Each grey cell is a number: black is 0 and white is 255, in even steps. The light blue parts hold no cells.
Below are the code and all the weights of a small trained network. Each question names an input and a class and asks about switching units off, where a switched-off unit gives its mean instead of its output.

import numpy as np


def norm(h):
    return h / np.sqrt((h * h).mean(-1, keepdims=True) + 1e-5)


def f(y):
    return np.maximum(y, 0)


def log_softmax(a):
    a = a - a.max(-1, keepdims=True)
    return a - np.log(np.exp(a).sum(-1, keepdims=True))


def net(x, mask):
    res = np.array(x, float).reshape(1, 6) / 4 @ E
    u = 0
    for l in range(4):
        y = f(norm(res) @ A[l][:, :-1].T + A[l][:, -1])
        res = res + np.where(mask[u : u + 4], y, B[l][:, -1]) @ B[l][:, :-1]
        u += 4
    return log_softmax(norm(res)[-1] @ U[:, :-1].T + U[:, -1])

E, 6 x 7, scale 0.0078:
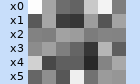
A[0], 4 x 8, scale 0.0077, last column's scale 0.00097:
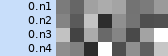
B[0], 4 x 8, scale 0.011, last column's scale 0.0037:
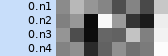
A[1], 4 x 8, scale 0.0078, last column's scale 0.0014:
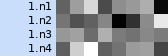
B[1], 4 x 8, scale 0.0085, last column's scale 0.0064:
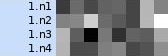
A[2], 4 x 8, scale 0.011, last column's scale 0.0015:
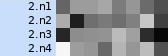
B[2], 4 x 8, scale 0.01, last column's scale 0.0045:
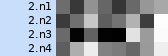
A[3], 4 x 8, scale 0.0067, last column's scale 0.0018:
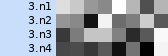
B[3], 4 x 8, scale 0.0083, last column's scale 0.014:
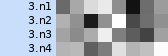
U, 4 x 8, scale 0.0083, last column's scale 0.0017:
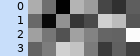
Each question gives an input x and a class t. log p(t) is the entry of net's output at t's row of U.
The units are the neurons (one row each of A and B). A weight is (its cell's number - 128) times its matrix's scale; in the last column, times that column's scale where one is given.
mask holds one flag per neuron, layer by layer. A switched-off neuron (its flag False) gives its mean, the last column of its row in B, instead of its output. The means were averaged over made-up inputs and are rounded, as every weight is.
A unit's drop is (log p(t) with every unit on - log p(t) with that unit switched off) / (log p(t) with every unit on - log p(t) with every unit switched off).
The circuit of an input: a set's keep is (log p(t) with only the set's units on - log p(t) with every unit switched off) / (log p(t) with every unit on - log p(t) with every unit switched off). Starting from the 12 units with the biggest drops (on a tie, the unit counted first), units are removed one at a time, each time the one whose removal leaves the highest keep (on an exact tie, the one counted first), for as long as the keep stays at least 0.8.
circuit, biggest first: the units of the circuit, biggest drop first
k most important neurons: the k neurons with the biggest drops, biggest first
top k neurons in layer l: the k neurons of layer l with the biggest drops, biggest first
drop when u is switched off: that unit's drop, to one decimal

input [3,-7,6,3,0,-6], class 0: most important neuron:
0.n2
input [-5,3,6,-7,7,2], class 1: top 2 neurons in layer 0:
0.n3; 0.n2
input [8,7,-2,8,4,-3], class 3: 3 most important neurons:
2.n4; 2.n3; 3.n1
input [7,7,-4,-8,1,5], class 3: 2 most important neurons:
2.n4; 0.n2
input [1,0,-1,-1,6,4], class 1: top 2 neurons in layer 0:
0.n2; 0.n1
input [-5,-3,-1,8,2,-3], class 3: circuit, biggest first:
1.n2; 2.n3
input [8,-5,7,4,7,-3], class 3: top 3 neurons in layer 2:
2.n3; 2.n4; 2.n1
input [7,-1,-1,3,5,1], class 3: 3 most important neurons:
2.n3; 2.n4; 3.n1
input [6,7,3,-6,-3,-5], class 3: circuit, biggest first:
2.n4; 3.n4
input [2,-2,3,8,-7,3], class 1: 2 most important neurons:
2.n3; 0.n2
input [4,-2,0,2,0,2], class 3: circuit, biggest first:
0.n2; 2.n3; 2.n4
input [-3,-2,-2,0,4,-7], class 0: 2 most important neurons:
0.n2; 2.n3
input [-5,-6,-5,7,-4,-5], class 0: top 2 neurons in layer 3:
3.n4; 3.n1
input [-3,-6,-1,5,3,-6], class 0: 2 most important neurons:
0.n2; 2.n3
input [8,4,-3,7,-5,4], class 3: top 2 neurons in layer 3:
3.n1; 3.n4
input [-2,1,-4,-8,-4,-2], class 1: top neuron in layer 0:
0.n4
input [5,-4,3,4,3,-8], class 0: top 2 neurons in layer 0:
0.n2; 0.n3
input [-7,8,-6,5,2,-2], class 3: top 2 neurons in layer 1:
1.n2; 1.n3
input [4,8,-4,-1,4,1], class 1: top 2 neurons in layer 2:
2.n2; 2.n4
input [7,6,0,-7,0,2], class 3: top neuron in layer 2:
2.n4
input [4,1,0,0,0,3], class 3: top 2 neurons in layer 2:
2.n3; 2.n4
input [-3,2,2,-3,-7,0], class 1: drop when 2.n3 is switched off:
1.4
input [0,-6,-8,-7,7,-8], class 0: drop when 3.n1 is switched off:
-0.1
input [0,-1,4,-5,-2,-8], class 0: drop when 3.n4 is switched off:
0.0
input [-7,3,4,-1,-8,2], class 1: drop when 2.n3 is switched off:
1.3
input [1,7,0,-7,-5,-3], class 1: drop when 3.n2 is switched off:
0.1
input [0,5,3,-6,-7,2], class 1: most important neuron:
2.n3
